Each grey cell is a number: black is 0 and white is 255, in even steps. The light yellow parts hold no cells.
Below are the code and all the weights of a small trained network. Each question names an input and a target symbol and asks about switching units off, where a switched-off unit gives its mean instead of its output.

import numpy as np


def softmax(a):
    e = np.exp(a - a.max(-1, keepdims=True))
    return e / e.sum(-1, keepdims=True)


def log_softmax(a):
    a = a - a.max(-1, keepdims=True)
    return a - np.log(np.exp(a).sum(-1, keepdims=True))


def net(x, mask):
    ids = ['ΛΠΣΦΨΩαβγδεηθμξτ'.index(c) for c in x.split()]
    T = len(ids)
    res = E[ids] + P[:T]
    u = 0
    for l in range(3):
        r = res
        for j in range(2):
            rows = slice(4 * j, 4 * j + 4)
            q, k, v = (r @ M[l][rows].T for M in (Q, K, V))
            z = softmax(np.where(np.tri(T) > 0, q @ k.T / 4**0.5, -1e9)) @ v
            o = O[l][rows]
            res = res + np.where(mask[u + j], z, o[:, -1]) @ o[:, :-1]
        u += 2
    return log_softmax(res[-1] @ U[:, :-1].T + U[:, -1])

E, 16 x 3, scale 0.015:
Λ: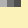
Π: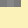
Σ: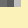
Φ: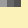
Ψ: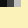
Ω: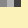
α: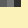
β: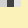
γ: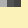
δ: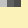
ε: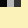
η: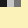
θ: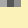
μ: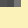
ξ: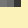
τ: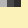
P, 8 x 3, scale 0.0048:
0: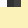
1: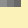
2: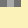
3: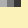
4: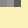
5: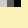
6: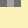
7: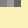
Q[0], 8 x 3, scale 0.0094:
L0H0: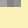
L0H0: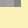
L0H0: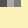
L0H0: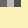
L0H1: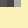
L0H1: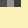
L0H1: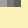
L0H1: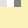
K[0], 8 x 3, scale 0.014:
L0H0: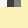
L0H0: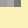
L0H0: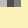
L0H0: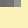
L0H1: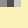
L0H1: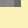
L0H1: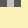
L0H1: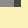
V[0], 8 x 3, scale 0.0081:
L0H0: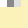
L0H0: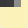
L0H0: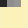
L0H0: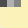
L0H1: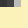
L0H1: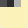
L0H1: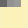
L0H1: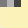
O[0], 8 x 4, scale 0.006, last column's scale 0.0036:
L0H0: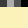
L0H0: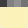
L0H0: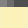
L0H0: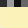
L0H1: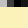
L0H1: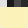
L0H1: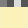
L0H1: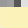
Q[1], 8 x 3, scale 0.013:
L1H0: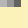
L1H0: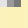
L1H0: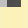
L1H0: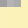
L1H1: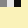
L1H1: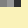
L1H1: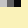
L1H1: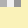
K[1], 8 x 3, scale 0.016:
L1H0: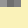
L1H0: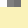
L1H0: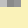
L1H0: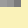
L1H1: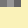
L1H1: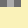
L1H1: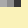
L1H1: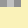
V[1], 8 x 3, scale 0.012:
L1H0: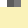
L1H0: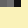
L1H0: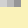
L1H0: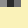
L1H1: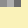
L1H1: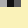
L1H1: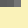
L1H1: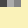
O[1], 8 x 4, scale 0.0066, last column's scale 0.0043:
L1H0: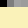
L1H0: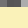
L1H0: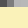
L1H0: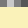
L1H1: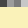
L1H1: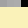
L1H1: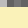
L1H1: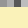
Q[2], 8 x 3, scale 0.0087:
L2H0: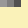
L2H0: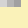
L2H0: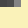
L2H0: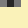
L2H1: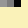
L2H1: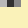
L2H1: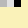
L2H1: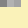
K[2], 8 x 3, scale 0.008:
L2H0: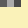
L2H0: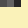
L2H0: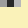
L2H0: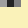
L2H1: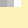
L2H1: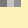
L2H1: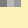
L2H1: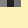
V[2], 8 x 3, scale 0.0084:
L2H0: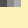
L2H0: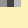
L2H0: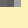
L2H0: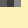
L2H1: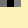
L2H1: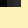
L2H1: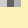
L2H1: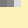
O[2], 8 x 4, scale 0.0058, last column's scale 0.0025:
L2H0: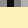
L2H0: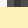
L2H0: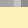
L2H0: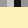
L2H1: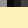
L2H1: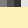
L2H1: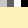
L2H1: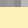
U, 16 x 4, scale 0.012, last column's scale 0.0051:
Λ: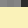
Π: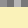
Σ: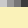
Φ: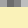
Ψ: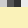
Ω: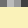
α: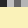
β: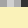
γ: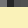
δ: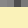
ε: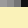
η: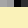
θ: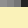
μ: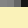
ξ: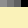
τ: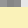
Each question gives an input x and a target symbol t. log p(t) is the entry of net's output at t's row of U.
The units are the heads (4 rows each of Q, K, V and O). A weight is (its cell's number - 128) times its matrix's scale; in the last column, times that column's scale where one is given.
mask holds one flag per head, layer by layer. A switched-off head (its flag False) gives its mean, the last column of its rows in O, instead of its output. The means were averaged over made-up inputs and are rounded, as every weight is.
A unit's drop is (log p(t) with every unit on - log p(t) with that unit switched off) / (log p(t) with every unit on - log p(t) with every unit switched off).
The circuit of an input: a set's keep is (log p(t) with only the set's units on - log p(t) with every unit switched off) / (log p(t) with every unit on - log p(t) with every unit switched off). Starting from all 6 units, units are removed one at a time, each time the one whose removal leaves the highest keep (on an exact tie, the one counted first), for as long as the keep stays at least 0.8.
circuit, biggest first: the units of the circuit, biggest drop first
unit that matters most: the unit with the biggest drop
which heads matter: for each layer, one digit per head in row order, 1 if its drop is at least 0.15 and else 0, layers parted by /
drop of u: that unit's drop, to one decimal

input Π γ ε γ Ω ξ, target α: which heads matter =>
01 / 10 / 00
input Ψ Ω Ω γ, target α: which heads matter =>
01 / 10 / 10
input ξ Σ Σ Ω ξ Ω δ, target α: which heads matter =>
01 / 10 / 00
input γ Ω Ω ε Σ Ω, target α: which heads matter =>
00 / 00 / 00
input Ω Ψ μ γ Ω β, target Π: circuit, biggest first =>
(L1H1 L1H0 L0H1)
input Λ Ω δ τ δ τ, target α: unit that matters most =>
L0H1
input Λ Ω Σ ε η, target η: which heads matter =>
00 / 11 / 00
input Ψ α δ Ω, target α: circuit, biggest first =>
(L1H0 L0H1)
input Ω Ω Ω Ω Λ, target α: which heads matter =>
00 / 01 / 11
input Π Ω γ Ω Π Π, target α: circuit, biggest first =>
(L1H1 L0H1)
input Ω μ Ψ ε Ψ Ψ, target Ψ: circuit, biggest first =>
(L0H1 L2H0)
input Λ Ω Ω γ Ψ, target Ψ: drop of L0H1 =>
0.2
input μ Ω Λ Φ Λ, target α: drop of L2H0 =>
0.1
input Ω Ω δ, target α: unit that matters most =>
L1H1
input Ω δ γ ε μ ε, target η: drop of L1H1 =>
0.3
